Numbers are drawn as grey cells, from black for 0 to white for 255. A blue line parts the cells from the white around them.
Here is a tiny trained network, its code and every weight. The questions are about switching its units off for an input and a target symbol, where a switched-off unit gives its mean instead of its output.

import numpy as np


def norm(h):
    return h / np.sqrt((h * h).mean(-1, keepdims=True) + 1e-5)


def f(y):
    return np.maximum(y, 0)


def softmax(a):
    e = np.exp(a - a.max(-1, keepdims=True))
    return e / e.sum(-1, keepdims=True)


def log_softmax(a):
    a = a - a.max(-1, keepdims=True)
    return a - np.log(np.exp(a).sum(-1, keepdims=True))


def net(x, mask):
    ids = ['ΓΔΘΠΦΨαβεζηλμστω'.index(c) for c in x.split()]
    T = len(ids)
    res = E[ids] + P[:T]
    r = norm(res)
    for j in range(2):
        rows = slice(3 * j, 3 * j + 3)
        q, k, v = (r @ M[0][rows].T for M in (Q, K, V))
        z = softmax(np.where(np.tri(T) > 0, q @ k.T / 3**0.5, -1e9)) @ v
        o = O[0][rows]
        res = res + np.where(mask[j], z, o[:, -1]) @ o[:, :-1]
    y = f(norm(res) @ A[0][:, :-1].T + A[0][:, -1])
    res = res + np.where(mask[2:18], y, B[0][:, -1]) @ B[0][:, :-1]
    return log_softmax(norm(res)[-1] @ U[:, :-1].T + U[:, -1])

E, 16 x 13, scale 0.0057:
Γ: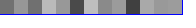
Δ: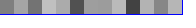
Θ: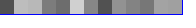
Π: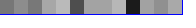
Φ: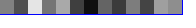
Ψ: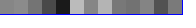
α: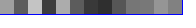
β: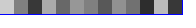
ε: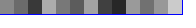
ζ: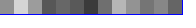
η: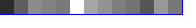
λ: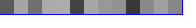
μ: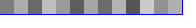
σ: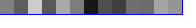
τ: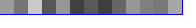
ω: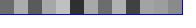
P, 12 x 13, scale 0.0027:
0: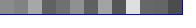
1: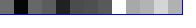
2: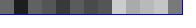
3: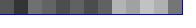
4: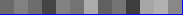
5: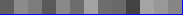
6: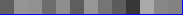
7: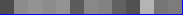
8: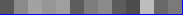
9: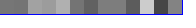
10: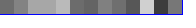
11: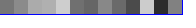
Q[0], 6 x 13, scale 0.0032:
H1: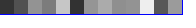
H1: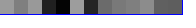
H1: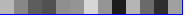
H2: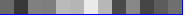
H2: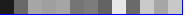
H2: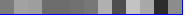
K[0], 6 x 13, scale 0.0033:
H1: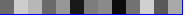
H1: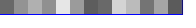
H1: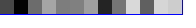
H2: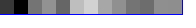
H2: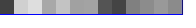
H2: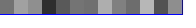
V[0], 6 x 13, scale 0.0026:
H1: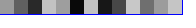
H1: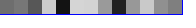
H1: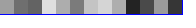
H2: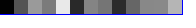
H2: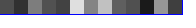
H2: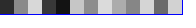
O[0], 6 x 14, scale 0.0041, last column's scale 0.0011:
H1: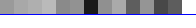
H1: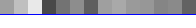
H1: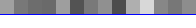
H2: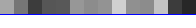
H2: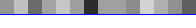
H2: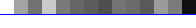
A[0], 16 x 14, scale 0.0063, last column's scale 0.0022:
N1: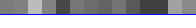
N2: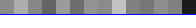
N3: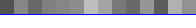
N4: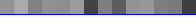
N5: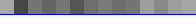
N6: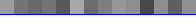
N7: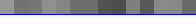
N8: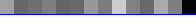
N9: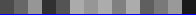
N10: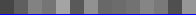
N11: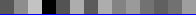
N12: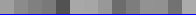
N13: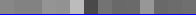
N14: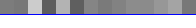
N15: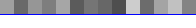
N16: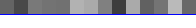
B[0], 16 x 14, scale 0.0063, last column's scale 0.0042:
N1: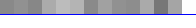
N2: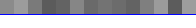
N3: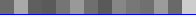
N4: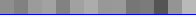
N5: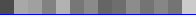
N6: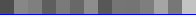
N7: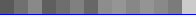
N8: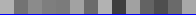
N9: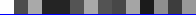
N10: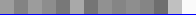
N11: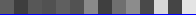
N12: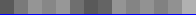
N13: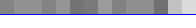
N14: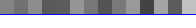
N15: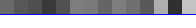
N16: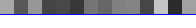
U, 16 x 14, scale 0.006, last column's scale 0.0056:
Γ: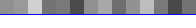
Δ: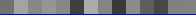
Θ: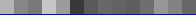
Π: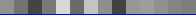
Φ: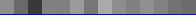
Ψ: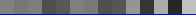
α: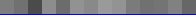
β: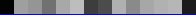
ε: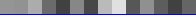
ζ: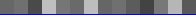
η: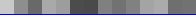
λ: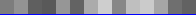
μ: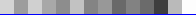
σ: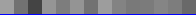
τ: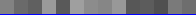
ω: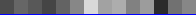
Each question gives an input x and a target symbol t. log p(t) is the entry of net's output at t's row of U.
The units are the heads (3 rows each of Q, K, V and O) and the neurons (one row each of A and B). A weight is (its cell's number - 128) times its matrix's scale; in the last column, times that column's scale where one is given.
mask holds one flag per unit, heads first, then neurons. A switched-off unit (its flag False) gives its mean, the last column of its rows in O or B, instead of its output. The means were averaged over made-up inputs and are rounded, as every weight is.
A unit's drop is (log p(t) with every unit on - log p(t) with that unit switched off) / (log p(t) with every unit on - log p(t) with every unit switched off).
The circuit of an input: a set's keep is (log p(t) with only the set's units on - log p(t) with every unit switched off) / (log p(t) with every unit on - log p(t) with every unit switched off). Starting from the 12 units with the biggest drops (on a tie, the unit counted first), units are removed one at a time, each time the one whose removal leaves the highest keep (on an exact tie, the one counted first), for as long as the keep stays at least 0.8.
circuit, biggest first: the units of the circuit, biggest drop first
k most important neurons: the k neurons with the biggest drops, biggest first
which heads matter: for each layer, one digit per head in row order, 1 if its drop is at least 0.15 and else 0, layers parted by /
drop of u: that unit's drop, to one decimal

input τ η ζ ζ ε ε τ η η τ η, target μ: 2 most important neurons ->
[N11, N13]
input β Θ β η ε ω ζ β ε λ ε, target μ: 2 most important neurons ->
[N4, N11]
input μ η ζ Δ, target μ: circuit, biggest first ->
[H2, N8, N11]
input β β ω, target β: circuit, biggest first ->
[H2, N10, N3]
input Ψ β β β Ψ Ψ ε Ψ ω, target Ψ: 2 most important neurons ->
[N14, N1]
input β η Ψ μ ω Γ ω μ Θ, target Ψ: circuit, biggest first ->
[N11, H2]
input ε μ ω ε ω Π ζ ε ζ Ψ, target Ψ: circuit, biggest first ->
[N11]
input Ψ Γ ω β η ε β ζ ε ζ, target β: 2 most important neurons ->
[N1, N11]
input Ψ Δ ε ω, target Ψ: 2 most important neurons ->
[N1, N8]
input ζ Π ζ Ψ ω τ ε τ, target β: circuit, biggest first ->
[H1, N1]
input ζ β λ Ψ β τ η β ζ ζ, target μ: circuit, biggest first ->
[H1, H2, N1, N10]
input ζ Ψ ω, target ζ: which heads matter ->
11
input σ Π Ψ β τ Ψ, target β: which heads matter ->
01
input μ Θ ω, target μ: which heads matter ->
01
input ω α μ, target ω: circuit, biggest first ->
[H2, N11]
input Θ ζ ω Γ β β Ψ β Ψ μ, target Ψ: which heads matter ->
10
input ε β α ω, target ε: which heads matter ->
11
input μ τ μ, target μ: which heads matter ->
01
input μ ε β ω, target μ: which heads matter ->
11
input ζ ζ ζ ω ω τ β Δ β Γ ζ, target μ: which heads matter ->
10
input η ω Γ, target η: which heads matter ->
01
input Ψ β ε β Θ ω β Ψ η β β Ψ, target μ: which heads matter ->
01
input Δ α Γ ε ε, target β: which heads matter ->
11
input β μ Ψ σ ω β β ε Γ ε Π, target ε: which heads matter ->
11
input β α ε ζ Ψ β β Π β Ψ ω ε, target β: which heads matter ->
10
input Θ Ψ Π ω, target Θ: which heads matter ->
01
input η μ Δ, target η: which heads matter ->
01
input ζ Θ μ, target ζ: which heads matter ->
11
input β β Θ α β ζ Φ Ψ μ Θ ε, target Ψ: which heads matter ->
00
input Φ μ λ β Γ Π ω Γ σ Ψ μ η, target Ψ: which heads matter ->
00
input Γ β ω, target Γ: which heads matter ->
11
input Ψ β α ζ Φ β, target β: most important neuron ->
[N11]
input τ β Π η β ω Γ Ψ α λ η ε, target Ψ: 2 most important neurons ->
[N15, N16]
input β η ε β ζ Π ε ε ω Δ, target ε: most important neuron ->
[N1]
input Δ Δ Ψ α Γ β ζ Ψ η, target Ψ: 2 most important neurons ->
[N16, N9]
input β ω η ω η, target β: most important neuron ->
[N12]
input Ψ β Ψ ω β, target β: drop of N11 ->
0.1
